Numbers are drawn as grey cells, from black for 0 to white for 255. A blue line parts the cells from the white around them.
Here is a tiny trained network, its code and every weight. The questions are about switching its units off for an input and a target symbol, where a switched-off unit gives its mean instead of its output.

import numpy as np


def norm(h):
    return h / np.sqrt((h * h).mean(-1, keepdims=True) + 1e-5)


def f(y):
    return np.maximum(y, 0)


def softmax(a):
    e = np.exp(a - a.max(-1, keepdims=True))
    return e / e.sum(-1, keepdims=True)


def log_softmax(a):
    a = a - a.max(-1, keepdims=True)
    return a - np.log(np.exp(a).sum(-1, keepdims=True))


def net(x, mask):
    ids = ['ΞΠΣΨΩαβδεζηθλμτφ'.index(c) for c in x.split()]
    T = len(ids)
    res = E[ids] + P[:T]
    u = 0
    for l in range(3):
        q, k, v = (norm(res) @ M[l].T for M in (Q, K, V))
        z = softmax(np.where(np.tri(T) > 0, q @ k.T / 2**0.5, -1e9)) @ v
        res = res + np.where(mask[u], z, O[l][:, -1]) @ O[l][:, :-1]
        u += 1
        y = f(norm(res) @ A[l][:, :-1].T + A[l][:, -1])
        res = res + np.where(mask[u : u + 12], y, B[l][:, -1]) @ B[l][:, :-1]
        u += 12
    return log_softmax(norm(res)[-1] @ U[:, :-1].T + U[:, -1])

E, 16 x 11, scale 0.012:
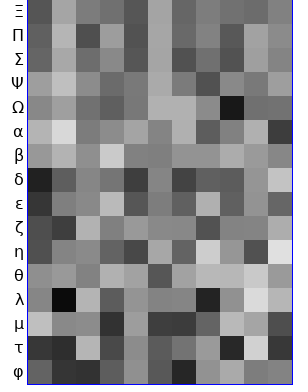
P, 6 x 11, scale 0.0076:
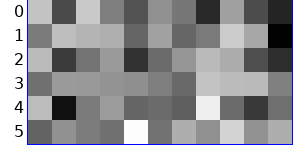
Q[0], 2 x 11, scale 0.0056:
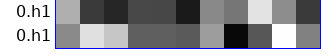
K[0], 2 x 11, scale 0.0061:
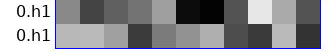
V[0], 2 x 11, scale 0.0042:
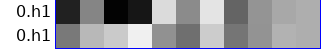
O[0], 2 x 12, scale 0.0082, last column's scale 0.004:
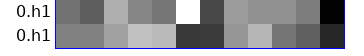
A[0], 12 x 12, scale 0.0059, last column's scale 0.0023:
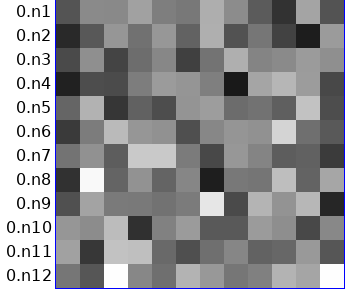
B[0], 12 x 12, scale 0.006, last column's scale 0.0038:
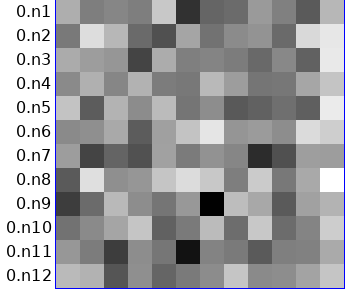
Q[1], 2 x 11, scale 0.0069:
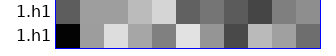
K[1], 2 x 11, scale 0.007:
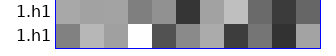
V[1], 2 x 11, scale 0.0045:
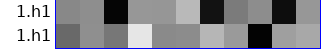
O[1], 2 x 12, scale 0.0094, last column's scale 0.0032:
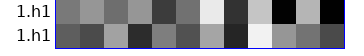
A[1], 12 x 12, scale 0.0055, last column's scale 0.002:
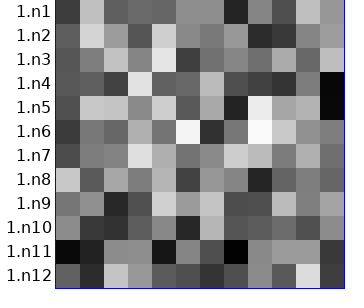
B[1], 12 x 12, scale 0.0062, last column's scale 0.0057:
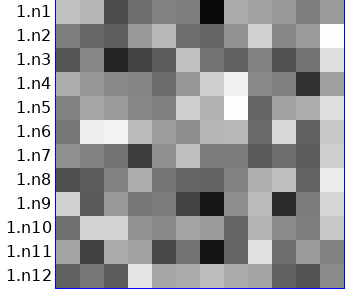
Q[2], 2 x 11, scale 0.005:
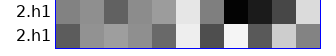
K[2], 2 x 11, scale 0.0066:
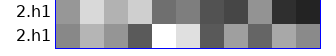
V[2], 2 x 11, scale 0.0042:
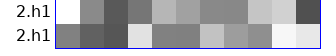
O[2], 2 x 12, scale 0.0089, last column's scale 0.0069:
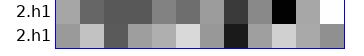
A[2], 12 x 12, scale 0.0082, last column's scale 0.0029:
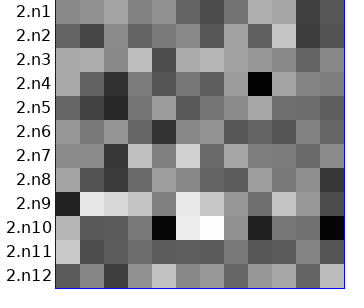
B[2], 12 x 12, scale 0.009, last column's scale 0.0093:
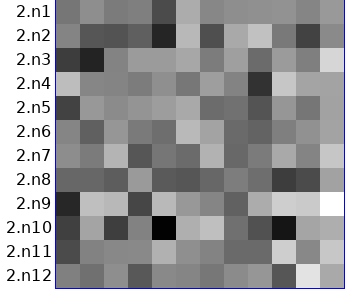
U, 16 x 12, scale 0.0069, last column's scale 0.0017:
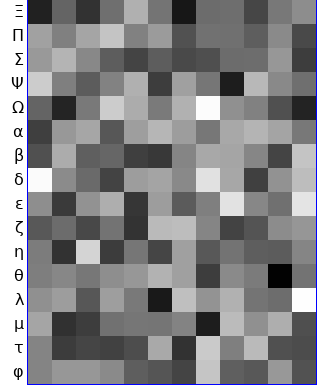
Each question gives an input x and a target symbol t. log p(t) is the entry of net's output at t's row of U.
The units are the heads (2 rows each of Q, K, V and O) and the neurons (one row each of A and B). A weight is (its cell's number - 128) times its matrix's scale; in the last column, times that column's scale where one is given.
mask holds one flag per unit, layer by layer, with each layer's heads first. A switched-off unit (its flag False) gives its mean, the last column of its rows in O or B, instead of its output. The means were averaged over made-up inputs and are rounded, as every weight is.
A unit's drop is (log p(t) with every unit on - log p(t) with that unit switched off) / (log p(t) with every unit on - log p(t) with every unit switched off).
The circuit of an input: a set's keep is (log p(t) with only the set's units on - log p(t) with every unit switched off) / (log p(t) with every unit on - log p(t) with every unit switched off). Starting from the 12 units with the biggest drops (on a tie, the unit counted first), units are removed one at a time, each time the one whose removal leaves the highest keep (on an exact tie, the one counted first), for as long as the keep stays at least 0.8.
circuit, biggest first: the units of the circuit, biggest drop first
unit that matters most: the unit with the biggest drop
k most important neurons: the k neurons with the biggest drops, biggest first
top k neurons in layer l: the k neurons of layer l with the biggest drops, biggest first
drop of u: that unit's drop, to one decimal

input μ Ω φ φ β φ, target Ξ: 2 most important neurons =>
0.n8, 1.n5
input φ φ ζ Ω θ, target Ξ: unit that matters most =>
0.n4
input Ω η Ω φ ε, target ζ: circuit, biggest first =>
1.h1, 2.n10
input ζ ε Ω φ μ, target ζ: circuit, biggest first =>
0.h1, 1.h1, 2.n10
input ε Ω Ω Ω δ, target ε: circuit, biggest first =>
1.h1, 2.n9, 1.n11
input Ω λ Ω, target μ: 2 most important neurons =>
0.n4, 0.n12
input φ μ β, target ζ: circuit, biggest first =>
2.n10, 0.h1
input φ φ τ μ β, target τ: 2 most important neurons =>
0.n10, 2.n2
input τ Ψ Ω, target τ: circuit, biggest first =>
2.n2, 1.h1
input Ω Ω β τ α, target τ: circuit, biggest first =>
1.h1, 2.n2
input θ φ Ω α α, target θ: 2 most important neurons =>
0.n4, 0.n8
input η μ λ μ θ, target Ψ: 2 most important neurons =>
2.n4, 2.n9
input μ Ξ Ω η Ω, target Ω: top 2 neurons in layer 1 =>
1.n8, 1.n10
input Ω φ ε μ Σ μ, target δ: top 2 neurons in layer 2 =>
2.n9, 2.n11
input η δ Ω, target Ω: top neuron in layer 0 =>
0.n5
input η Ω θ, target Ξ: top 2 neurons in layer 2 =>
2.n5, 2.n8
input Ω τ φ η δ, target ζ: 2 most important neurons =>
2.n10, 1.n4
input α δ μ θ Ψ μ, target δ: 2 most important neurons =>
0.n10, 1.n5
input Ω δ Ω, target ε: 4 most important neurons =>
1.n10, 1.n8, 2.n9, 1.n6
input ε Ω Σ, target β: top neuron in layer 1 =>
1.n10
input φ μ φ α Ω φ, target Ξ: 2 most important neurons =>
0.n8, 2.n8
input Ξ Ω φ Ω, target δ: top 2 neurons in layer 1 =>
1.n9, 1.n5
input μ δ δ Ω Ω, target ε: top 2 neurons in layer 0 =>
0.n10, 0.n5
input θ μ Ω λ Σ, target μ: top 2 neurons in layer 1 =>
1.n10, 1.n8
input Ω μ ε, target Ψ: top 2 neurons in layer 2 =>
2.n4, 2.n9
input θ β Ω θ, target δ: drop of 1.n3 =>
0.2
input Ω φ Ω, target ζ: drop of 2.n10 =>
0.6
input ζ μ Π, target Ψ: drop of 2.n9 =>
0.1
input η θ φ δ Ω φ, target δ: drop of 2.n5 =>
0.0
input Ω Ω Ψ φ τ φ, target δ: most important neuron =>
1.n6
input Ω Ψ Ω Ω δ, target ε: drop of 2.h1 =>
0.3
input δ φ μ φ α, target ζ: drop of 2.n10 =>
0.3
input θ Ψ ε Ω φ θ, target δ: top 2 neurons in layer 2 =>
2.n11, 2.n3
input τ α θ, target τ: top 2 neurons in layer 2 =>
2.n2, 2.n9
